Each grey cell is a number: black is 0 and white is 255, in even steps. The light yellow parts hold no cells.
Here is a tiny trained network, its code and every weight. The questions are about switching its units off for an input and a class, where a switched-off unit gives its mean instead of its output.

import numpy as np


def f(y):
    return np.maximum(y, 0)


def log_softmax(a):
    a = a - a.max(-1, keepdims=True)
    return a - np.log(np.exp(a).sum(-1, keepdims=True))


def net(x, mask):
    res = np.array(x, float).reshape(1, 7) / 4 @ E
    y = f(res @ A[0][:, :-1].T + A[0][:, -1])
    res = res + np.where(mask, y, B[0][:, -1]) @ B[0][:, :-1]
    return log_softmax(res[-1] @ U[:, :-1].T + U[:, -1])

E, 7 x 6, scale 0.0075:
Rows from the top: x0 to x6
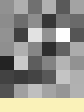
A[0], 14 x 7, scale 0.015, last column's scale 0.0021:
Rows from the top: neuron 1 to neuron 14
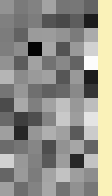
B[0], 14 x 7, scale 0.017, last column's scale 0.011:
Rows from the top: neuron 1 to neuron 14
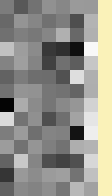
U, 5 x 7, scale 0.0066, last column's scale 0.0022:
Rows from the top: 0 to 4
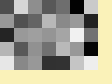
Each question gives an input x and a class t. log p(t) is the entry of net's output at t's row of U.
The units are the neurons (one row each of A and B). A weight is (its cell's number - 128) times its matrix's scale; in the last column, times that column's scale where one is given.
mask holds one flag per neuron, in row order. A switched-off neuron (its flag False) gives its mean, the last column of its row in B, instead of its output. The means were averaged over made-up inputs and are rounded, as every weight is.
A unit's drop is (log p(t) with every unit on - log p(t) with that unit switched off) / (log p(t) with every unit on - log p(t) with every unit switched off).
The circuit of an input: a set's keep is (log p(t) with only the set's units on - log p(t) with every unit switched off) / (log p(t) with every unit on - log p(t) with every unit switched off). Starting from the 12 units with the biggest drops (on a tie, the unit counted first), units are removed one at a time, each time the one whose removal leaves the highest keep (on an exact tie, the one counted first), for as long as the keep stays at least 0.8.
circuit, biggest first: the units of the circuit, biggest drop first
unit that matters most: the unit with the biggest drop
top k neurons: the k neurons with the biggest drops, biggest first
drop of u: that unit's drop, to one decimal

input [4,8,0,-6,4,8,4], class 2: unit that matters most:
neuron 8
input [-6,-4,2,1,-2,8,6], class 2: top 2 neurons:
[neuron 4; neuron 8]
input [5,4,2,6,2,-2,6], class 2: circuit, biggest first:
[neuron 4; neuron 10]
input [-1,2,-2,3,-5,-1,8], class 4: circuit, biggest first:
[neuron 8; neuron 10]
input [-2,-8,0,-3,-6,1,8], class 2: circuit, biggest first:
[neuron 4; neuron 12]
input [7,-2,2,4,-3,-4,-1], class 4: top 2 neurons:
[neuron 8; neuron 13]
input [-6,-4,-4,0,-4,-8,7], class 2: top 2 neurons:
[neuron 4; neuron 9]
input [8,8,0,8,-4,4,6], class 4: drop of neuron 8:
0.2
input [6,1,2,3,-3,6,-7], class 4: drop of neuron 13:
0.1
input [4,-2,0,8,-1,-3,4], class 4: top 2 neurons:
[neuron 8; neuron 13]
